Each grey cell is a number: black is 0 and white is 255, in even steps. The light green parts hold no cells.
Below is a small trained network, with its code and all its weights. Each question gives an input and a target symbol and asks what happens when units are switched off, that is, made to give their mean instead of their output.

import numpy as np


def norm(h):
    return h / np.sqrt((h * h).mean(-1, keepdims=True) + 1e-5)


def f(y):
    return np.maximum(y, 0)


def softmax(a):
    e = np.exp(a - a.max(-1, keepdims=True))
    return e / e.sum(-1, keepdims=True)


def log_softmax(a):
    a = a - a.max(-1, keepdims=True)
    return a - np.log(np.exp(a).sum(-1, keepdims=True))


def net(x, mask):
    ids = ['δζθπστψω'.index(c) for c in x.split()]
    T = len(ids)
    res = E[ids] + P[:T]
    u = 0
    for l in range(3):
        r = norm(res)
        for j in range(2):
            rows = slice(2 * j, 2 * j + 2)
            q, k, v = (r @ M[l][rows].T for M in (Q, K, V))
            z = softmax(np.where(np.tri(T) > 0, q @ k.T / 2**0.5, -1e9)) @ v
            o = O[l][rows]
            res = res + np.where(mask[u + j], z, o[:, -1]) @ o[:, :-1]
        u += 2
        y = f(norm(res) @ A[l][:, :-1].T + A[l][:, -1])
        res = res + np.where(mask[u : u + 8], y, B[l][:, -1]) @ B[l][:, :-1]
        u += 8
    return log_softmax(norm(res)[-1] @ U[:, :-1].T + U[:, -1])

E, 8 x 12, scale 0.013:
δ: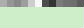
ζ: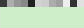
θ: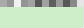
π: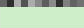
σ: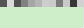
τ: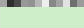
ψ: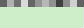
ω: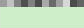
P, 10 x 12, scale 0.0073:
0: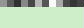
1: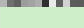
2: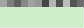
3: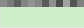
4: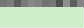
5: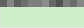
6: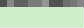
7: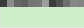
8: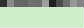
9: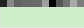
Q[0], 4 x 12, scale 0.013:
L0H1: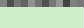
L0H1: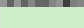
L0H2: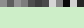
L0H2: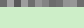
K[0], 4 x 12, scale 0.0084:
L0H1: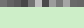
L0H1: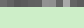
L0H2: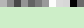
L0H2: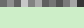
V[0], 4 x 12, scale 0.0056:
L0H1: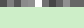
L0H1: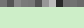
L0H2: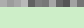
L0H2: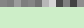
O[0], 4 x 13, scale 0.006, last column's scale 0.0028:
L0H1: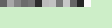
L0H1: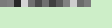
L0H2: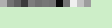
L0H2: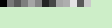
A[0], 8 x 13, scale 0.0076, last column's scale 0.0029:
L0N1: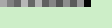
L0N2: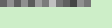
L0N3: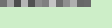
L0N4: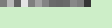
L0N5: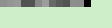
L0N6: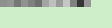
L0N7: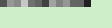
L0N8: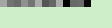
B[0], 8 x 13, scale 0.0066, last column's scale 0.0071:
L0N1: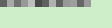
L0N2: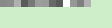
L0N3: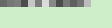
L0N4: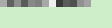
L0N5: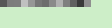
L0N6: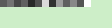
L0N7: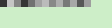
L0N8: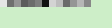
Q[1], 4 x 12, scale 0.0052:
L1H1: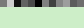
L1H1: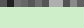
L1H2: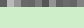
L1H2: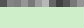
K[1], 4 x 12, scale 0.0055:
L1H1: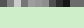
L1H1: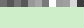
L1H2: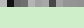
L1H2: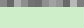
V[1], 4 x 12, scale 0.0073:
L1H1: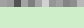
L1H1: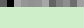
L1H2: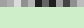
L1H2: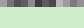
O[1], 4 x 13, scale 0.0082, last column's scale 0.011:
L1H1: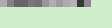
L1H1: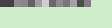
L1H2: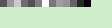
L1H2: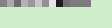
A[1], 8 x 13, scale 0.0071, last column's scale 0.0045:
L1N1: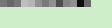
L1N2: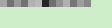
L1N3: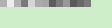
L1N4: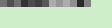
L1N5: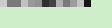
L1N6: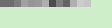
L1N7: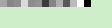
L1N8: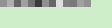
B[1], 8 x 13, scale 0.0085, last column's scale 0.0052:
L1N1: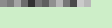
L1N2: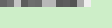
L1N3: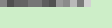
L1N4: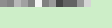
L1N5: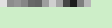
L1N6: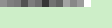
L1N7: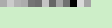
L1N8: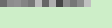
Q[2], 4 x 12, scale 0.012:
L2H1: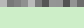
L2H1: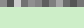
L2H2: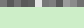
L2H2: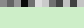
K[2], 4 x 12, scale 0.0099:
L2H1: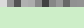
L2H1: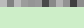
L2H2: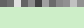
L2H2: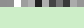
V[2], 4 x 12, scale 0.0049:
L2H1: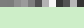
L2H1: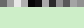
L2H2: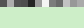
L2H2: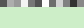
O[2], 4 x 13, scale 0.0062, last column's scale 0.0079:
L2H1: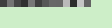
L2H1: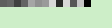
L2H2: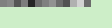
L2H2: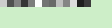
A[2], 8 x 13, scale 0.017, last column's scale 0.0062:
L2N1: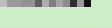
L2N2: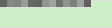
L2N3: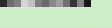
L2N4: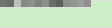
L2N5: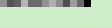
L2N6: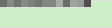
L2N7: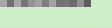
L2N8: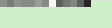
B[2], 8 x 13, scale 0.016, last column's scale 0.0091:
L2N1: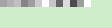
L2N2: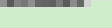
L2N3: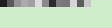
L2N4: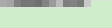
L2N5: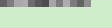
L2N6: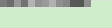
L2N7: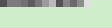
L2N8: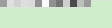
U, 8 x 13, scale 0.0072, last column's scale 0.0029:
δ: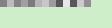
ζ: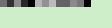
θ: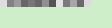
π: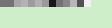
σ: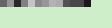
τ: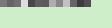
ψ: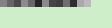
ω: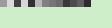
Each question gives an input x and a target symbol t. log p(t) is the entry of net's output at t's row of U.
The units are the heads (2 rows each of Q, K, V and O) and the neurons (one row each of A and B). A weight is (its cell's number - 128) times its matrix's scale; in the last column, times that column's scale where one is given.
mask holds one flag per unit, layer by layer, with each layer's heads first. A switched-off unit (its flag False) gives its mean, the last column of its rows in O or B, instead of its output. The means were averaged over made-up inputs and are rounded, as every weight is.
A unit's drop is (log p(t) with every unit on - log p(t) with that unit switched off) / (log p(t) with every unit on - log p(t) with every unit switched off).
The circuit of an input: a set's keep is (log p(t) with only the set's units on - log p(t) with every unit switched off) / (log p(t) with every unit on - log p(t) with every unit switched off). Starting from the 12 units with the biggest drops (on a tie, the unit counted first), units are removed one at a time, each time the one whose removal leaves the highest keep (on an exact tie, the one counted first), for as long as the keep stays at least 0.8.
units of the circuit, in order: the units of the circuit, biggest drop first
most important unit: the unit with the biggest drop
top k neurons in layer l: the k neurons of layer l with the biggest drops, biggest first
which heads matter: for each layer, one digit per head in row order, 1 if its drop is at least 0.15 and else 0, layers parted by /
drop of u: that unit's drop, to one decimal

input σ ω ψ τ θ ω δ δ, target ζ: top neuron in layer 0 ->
(L0N6)
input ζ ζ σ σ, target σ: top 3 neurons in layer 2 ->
(L2N6, L2N1, L2N3)
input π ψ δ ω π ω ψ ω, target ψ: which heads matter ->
11 / 00 / 00
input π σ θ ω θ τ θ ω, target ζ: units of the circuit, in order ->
(L1H2, L2N1, L2H2)
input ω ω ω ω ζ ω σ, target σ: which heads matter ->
01 / 00 / 01
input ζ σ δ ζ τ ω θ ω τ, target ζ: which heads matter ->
10 / 11 / 01
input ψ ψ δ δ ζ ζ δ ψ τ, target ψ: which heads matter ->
10 / 00 / 00
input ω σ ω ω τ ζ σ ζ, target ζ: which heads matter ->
01 / 00 / 01
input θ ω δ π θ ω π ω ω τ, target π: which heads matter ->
01 / 01 / 00
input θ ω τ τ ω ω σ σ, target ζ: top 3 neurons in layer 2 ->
(L2N1, L2N8, L2N3)
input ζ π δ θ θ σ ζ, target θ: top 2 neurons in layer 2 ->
(L2N4, L2N1)
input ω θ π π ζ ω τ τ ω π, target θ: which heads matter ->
10 / 11 / 01
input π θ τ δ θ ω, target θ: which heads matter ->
10 / 01 / 00
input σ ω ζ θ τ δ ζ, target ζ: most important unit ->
L1N7
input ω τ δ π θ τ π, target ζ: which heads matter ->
10 / 10 / 01
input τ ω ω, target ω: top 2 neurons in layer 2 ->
(L2N1, L2N3)
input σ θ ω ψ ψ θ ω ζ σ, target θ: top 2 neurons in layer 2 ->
(L2N1, L2N4)
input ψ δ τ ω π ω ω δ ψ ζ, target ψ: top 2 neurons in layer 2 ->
(L2N1, L2N2)
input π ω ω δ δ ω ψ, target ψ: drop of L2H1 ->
0.0
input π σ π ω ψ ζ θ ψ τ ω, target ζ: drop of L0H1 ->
0.3
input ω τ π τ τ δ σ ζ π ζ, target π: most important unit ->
L2N3
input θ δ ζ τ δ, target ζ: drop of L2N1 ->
0.2
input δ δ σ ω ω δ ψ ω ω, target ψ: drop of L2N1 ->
0.3
